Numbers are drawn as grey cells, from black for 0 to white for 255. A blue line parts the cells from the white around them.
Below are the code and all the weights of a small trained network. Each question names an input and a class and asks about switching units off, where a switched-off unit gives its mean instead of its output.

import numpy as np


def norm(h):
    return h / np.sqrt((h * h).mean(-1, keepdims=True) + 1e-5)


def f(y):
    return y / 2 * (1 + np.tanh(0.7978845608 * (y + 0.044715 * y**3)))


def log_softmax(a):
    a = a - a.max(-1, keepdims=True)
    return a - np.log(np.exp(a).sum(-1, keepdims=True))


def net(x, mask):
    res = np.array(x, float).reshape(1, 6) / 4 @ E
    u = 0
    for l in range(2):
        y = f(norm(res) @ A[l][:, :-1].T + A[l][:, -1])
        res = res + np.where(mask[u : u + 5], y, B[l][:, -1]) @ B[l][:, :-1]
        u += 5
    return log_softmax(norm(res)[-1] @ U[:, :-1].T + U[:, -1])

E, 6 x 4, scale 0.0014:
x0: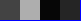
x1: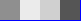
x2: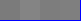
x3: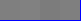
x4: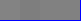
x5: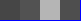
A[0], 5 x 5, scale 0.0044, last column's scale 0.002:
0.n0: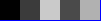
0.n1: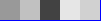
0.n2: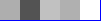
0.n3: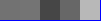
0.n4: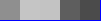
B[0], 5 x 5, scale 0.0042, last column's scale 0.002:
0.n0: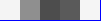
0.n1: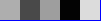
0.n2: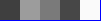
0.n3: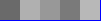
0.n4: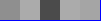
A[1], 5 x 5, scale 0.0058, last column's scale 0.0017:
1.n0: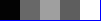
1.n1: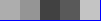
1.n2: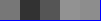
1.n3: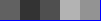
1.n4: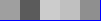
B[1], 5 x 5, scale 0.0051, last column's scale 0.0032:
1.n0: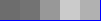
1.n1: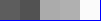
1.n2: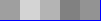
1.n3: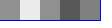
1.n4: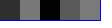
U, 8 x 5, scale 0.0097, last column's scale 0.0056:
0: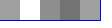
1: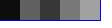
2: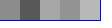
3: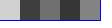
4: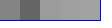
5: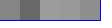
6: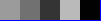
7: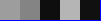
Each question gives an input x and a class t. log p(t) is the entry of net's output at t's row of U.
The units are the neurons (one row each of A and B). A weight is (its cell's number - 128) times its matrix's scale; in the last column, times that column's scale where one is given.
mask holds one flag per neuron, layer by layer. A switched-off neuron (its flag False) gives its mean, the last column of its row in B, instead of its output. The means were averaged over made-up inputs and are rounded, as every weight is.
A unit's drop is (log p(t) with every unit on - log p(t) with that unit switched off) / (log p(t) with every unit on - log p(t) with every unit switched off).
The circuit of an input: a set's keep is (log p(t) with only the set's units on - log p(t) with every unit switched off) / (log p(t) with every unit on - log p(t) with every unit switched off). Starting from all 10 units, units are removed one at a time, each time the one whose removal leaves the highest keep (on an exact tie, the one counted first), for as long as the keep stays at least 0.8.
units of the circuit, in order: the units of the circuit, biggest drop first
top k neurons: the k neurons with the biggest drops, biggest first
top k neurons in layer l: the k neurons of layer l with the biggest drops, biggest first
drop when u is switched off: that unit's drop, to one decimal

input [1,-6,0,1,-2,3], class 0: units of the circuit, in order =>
[1.n3, 1.n2]
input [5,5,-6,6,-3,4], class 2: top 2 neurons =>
[1.n4, 1.n1]
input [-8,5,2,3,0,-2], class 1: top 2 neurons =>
[1.n4, 0.n0]
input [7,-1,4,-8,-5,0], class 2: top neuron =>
[1.n1]
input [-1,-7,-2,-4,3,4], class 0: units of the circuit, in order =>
[1.n3, 0.n1]
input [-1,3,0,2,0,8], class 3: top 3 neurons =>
[0.n0, 1.n0, 1.n2]
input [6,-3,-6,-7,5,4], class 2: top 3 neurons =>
[1.n1, 1.n4, 0.n2]
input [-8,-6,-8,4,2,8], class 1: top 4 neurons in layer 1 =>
[1.n4, 1.n1, 1.n0, 1.n3]
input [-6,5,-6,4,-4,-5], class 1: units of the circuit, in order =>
[0.n0, 1.n4]
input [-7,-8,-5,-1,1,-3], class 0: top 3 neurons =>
[1.n3, 1.n2, 1.n1]
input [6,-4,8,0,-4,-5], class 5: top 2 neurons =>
[1.n1, 1.n4]
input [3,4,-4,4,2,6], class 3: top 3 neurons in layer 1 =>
[1.n0, 1.n2, 1.n3]
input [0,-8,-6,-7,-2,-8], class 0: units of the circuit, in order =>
[1.n3, 0.n0]
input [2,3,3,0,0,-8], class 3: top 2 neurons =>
[0.n1, 1.n0]
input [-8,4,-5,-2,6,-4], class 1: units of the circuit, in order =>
[1.n4, 0.n0]
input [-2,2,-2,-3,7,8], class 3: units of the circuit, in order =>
[0.n0]
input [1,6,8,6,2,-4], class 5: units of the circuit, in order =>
[1.n3, 0.n0]
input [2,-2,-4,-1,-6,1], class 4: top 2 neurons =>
[1.n1, 0.n1]
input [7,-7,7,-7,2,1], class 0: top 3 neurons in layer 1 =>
[1.n3, 1.n2, 1.n4]
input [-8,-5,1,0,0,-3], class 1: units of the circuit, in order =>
[1.n4]
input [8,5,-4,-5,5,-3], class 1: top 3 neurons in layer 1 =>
[1.n2, 1.n3, 1.n1]
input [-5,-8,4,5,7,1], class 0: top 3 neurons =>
[1.n3, 1.n2, 1.n1]
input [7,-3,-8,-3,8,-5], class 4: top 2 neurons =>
[1.n1, 1.n4]
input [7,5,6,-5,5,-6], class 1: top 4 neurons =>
[0.n0, 1.n2, 1.n3, 1.n1]
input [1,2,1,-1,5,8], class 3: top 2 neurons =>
[0.n0, 1.n0]
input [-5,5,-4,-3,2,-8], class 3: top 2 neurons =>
[0.n1, 1.n2]
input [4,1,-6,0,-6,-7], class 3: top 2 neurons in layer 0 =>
[0.n1, 0.n2]
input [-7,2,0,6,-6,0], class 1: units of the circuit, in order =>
[1.n4]
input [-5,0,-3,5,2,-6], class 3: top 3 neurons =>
[0.n1, 1.n1, 0.n3]
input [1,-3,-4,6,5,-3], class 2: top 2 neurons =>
[0.n1, 0.n0]
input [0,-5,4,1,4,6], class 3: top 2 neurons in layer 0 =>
[0.n0, 0.n4]
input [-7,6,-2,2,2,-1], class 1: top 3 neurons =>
[1.n4, 0.n0, 1.n2]
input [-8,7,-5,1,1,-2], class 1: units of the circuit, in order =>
[1.n4, 0.n0, 1.n2]
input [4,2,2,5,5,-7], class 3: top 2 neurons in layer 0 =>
[0.n1, 0.n2]
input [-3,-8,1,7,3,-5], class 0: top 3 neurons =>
[1.n3, 1.n2, 0.n0]
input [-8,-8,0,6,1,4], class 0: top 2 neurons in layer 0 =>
[0.n1, 0.n2]
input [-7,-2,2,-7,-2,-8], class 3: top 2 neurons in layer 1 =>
[1.n1, 1.n0]
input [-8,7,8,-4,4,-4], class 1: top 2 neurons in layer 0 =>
[0.n0, 0.n3]
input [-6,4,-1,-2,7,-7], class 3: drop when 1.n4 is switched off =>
0.3
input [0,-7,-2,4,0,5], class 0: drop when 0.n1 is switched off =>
0.4
